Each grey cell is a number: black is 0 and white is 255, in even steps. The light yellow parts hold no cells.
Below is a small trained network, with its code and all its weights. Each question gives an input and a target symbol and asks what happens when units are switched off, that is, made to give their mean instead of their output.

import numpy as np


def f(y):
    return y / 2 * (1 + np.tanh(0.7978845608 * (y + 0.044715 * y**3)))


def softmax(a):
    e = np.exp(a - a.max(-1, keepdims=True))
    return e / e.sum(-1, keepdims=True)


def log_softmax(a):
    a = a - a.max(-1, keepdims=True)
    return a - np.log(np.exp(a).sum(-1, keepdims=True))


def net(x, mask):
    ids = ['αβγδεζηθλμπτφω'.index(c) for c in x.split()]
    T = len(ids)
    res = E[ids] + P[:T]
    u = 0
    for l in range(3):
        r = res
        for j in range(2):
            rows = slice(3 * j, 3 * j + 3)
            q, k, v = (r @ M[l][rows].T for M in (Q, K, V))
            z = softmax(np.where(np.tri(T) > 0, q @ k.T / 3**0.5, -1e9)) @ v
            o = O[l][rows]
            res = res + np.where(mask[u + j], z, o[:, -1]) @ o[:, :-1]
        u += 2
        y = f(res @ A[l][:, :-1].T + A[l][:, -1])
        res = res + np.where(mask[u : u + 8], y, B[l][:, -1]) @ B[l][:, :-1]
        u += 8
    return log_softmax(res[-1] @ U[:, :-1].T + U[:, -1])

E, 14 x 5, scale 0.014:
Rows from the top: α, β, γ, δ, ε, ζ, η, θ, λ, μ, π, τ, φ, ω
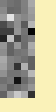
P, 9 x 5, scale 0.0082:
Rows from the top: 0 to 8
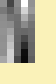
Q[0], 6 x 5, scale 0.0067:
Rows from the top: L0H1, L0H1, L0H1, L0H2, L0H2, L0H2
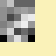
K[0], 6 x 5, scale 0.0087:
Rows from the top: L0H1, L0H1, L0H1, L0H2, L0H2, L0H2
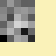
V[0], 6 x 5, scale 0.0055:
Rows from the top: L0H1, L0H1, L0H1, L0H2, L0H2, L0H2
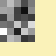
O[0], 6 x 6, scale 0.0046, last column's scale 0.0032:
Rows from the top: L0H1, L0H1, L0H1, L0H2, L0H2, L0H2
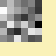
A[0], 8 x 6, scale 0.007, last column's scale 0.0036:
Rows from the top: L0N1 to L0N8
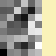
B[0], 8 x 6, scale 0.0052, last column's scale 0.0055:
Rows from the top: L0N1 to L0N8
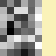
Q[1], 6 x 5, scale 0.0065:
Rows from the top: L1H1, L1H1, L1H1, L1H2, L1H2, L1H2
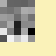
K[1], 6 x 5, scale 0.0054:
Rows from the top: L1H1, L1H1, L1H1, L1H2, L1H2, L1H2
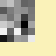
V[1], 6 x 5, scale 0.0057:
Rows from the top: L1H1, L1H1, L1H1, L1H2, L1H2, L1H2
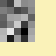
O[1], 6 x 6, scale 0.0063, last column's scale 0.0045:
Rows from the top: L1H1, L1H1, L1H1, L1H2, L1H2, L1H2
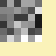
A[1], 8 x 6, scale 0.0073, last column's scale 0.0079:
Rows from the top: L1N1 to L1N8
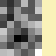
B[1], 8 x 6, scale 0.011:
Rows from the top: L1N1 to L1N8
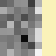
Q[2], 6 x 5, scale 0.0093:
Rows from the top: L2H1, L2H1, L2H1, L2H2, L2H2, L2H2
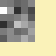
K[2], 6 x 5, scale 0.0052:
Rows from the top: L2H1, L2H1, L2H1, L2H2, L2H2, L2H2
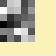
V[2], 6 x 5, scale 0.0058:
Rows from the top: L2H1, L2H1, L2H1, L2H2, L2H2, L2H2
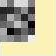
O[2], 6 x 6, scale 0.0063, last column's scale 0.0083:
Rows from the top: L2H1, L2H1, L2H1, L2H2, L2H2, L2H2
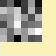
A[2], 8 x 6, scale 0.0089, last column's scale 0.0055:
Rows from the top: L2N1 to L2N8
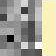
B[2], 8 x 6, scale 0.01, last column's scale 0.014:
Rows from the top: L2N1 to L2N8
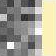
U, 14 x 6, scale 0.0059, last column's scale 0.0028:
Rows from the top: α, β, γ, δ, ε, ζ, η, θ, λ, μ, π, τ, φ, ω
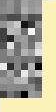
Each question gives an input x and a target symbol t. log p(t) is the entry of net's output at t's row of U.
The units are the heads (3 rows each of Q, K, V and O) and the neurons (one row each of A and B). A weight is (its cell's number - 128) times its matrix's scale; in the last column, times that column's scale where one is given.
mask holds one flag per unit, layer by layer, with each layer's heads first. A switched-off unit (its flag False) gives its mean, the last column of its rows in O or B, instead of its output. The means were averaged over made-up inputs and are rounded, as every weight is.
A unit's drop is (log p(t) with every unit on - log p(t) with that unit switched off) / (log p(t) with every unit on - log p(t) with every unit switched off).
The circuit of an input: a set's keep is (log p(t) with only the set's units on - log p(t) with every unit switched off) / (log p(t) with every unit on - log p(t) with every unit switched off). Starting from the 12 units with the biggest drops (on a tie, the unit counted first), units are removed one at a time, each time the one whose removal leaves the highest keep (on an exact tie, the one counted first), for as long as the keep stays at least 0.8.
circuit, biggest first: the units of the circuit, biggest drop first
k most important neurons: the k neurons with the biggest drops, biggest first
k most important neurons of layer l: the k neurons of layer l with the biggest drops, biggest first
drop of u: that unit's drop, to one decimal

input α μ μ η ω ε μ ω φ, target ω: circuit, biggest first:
L0H2, L2H1, L0N2, L1N6
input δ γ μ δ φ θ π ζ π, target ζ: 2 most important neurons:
L0N7, L0N3
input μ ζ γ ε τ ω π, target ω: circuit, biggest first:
L2H1, L0N2, L0N5, L1N6
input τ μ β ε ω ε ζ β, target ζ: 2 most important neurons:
L0N7, L0N3
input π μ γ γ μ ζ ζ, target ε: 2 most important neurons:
L2N5, L2N2
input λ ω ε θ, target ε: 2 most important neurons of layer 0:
L0N2, L0N7
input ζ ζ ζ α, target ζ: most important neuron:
L0N7
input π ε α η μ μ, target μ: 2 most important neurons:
L1N6, L0N3
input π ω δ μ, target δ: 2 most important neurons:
L0N8, L0N1
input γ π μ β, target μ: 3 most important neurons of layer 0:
L0N5, L0N4, L0N2
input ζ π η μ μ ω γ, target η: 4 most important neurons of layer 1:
L1N8, L1N6, L1N7, L1N1
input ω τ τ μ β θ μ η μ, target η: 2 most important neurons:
L2N7, L0N4
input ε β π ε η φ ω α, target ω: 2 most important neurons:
L0N2, L1N6
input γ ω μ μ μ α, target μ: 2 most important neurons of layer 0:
L0N5, L0N4
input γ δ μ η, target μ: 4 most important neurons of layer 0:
L0N4, L0N5, L0N1, L0N2
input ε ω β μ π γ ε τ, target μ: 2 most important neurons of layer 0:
L0N3, L0N7
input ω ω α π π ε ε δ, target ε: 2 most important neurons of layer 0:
L0N2, L0N5
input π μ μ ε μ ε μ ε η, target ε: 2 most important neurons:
L0N2, L0N7
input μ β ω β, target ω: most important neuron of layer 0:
L0N5
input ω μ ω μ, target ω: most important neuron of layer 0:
L0N2
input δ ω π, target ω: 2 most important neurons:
L0N5, L1N6
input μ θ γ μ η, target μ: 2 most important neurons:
L0N4, L1N2
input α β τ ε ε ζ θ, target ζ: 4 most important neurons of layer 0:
L0N7, L0N3, L0N8, L0N5
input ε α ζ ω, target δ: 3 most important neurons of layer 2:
L2N3, L2N1, L2N7
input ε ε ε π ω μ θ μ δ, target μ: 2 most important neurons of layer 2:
L2N7, L2N8
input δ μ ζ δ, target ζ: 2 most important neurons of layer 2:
L2N6, L2N2
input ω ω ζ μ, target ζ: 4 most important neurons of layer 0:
L0N7, L0N8, L0N3, L0N1
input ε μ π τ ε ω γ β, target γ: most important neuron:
L1N8
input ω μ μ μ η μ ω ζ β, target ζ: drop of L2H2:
0.1
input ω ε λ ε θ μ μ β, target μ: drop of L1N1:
0.1
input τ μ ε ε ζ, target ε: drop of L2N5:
0.3
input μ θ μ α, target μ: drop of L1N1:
0.0
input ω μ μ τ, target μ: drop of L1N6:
0.1
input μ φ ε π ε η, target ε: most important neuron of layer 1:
L1N2
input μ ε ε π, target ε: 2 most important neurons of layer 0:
L0N2, L0N5
